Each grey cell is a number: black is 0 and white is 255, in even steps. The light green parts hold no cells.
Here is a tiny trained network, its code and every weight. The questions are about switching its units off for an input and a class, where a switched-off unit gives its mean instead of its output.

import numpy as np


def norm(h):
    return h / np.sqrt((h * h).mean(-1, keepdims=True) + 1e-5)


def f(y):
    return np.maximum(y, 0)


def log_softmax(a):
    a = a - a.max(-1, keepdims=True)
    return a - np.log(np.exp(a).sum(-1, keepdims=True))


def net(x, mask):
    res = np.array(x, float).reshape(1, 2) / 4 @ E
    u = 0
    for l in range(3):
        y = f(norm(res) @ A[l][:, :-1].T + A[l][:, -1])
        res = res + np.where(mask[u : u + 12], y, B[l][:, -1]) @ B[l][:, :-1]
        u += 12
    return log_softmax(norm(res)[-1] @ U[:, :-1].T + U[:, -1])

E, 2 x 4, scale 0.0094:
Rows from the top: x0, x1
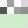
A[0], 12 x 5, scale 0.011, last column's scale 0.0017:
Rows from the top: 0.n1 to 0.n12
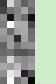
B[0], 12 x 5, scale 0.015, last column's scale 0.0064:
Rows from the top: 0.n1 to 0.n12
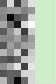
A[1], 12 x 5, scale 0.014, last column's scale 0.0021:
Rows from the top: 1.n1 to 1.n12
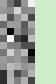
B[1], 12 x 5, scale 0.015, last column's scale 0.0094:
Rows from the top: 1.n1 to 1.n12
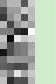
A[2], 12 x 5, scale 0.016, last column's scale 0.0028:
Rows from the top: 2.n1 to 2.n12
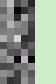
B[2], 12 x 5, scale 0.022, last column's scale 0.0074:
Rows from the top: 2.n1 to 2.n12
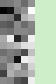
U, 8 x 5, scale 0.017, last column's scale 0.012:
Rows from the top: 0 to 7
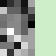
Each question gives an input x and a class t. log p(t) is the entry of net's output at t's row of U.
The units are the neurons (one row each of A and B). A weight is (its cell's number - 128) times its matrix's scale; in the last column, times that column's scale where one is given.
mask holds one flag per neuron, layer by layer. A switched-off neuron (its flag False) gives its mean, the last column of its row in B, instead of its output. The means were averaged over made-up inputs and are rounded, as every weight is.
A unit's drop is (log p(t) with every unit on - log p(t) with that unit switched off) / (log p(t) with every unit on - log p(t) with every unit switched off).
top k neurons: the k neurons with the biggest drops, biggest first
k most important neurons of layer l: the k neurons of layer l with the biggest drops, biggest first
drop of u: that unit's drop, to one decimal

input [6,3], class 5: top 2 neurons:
1.n3, 0.n10
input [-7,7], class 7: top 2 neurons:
1.n6, 1.n11
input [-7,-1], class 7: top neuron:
1.n6
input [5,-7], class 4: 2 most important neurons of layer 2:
2.n6, 2.n7
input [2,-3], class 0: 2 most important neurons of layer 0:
0.n3, 0.n8
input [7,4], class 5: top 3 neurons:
1.n3, 0.n10, 0.n1
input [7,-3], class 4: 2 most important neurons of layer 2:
2.n2, 2.n6
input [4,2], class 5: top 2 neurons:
1.n3, 0.n10
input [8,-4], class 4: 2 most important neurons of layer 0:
0.n1, 0.n11
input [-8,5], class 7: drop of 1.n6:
0.7
